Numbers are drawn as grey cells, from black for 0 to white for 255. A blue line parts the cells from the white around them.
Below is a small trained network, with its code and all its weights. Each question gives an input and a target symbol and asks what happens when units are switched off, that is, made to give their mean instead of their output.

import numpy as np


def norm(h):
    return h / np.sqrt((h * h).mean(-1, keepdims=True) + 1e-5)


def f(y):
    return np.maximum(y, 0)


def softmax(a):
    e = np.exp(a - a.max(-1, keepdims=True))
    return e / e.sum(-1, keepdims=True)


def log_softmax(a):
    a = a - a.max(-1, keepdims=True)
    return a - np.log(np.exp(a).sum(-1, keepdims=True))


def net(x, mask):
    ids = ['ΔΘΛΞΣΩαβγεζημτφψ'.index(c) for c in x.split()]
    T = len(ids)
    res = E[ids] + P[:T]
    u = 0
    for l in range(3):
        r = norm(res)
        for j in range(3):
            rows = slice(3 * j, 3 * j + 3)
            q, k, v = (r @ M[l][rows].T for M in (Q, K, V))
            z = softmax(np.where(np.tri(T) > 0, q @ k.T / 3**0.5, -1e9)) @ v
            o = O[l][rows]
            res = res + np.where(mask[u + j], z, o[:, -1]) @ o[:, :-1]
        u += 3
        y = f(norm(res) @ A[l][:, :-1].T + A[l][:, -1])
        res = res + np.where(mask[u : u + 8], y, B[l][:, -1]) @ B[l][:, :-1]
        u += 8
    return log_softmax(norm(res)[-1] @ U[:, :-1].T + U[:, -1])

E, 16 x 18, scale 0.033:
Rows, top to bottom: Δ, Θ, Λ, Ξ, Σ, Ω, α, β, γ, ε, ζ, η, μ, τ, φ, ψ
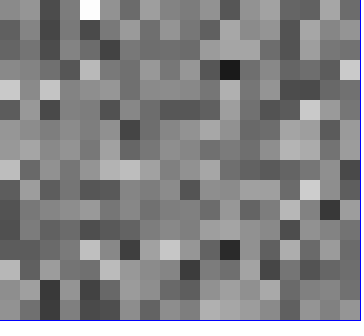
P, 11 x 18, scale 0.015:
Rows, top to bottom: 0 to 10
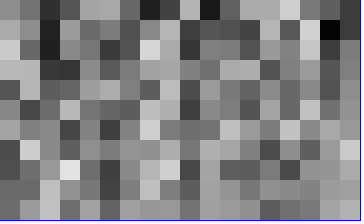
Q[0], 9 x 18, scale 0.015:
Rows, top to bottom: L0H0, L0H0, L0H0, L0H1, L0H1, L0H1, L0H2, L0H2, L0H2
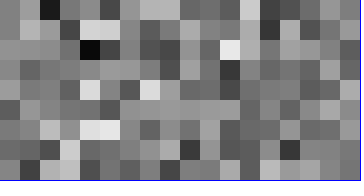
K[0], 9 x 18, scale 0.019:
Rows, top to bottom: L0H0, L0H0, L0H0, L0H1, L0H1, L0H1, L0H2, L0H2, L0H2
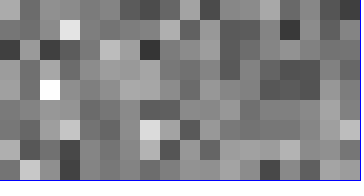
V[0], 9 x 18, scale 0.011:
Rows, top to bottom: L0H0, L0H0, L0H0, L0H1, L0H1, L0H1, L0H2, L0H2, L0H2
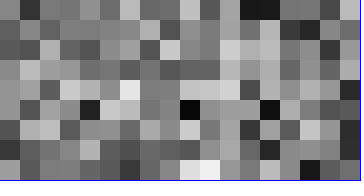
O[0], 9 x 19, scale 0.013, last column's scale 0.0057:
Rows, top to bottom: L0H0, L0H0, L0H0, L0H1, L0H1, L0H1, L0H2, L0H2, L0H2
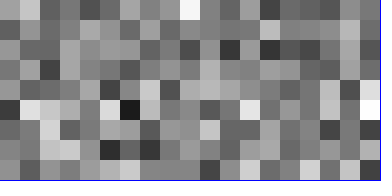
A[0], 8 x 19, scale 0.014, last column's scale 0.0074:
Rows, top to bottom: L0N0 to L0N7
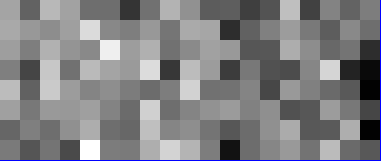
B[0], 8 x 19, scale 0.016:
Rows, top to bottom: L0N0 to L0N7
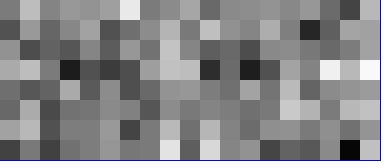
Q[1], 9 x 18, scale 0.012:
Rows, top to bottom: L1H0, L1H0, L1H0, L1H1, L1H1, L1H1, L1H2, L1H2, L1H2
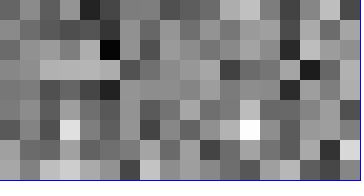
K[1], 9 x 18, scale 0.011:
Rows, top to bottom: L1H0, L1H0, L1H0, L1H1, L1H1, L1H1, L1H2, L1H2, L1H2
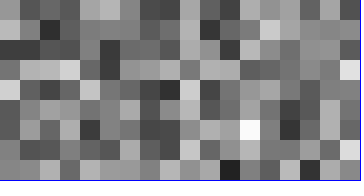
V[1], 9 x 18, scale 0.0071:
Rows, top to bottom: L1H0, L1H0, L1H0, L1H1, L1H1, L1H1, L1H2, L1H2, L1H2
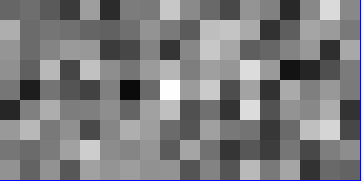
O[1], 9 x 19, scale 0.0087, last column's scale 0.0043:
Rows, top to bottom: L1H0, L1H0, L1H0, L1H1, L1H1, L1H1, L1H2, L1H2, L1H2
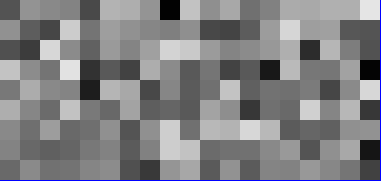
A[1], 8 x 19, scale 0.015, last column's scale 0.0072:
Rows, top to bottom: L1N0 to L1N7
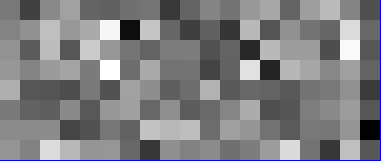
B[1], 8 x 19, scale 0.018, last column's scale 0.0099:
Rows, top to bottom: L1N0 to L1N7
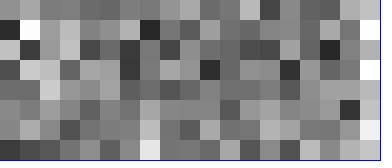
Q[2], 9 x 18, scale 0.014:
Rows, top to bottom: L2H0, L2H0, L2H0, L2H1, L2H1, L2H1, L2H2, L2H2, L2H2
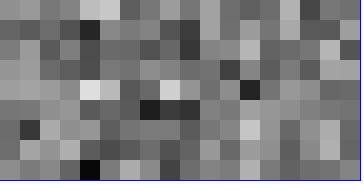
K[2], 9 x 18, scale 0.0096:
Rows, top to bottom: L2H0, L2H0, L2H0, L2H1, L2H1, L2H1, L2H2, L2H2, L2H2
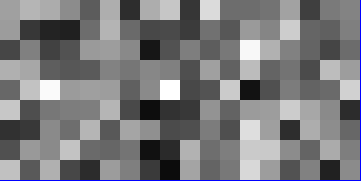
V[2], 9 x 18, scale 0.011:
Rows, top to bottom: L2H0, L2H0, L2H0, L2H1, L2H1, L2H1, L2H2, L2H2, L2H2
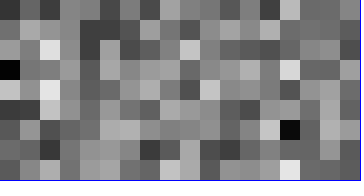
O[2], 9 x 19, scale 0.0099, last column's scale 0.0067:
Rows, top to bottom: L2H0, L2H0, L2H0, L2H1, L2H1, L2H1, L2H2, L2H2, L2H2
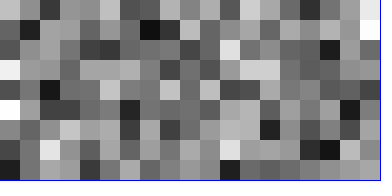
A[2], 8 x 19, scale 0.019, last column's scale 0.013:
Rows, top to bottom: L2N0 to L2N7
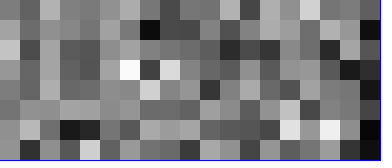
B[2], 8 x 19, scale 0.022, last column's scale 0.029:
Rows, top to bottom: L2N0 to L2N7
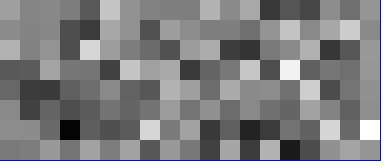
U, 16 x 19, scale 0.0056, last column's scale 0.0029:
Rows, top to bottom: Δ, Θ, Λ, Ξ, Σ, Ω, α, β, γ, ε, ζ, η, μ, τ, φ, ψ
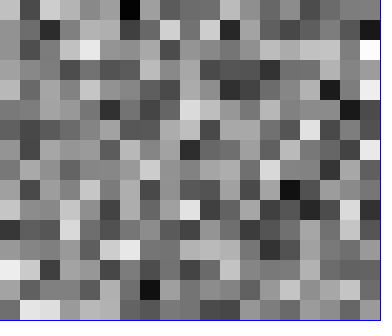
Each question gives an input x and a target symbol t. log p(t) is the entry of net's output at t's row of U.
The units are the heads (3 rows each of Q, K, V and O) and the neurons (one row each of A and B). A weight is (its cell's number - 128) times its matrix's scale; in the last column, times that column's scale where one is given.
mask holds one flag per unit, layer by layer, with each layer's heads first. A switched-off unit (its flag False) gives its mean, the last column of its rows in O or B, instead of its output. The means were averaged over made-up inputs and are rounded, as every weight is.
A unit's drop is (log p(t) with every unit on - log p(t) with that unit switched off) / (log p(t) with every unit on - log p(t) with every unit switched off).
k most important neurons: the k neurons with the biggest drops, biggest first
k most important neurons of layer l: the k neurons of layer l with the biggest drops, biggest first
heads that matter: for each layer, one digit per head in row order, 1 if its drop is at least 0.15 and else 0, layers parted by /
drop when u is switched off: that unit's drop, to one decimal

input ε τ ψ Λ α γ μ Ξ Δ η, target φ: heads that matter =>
100 / 000 / 000
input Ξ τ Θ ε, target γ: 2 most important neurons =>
L0N3, L2N6
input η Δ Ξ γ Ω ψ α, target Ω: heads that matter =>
001 / 000 / 000
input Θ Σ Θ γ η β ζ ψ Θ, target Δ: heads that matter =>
000 / 000 / 001
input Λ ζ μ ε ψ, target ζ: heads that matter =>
001 / 000 / 000
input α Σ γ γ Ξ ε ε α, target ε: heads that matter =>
100 / 000 / 000
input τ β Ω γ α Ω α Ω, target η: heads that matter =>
000 / 000 / 010
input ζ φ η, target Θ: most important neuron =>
L0N3
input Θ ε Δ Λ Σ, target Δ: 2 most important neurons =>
L0N3, L0N7
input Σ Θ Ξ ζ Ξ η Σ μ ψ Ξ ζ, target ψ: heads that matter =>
001 / 000 / 000
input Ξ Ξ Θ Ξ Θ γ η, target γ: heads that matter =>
010 / 000 / 000
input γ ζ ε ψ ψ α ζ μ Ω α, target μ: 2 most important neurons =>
L2N0, L0N3
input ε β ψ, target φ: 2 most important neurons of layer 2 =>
L2N1, L2N6
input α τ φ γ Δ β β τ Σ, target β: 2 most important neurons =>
L2N3, L0N3
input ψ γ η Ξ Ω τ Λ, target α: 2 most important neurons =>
L2N4, L0N3
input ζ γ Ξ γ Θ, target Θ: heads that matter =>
100 / 000 / 000
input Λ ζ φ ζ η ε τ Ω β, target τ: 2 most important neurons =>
L0N3, L2N6
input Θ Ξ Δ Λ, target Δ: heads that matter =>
000 / 000 / 001
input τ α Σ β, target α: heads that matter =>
101 / 000 / 000
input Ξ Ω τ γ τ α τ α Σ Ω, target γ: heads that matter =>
010 / 000 / 000
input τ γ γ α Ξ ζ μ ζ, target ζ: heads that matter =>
100 / 000 / 000
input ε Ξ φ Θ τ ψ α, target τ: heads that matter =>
011 / 000 / 000
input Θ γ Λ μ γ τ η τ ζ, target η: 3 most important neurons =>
L1N7, L0N3, L1N1
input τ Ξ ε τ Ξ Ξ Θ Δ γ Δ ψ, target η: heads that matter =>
011 / 000 / 010
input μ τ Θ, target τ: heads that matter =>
010 / 000 / 000
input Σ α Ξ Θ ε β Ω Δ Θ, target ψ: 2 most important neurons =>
L1N1, L0N3
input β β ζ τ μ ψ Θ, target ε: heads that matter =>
000 / 000 / 000
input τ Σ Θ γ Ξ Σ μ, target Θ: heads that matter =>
010 / 000 / 000
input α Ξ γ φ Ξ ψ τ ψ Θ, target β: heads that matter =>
001 / 000 / 000
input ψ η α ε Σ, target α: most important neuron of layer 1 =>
L1N7
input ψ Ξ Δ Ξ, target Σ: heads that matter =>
010 / 000 / 000
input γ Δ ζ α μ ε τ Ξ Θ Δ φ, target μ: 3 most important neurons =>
L0N3, L2N0, L2N6
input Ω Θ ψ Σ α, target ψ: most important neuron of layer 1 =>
L1N1
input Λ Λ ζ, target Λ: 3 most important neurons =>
L0N3, L2N6, L1N7
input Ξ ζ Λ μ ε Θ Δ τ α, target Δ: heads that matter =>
100 / 000 / 000
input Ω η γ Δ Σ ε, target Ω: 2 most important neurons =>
L2N6, L0N3
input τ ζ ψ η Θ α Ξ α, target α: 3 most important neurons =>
L0N3, L1N7, L2N4
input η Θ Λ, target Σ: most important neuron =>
L2N2
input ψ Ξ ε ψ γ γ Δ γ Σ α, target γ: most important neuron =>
L0N3
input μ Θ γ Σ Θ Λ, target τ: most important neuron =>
L2N6
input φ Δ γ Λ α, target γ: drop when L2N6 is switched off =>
0.2
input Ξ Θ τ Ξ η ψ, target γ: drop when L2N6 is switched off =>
0.1
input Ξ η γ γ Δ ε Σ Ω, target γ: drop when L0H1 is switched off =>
0.9
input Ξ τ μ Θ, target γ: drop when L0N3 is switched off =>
0.5
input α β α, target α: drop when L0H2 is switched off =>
1.1
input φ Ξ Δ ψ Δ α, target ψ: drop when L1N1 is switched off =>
0.4
